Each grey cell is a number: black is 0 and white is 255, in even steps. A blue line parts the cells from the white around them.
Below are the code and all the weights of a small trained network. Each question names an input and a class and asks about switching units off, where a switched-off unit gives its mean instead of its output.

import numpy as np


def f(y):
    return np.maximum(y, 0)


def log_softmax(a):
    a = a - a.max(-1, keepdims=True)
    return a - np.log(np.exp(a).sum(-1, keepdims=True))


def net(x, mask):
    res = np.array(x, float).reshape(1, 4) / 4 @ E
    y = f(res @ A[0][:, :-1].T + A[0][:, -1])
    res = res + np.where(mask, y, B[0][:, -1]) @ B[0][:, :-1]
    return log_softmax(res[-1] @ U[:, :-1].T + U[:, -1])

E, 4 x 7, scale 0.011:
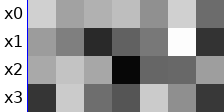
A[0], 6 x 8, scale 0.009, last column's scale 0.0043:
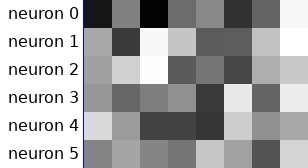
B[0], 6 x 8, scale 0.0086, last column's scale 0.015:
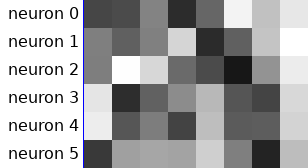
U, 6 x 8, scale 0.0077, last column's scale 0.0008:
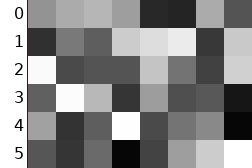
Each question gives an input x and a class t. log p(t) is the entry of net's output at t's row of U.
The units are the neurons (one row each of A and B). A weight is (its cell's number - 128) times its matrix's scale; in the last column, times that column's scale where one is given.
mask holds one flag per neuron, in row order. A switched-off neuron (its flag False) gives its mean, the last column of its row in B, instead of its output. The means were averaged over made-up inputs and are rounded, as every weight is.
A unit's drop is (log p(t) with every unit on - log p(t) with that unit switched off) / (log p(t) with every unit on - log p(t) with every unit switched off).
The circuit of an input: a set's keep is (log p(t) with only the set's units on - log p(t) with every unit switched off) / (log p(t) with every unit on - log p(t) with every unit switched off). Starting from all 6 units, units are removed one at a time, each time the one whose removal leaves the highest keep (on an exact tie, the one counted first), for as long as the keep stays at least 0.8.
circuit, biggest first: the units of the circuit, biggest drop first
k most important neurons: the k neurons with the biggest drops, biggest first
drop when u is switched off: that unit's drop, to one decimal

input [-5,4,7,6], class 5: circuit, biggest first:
[neuron 0]
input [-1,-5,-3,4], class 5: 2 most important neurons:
[neuron 0; neuron 2]
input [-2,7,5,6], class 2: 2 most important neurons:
[neuron 4; neuron 2]
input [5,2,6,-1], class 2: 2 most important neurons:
[neuron 4; neuron 3]
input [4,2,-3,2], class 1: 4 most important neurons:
[neuron 4; neuron 5; neuron 2; neuron 1]
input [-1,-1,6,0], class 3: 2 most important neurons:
[neuron 1; neuron 3]
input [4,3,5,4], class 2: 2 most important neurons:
[neuron 4; neuron 2]
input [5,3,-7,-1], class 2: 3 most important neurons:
[neuron 3; neuron 1; neuron 0]
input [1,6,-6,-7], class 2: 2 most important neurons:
[neuron 3; neuron 4]
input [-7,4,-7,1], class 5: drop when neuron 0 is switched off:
1.3
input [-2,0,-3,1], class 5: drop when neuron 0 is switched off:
0.3
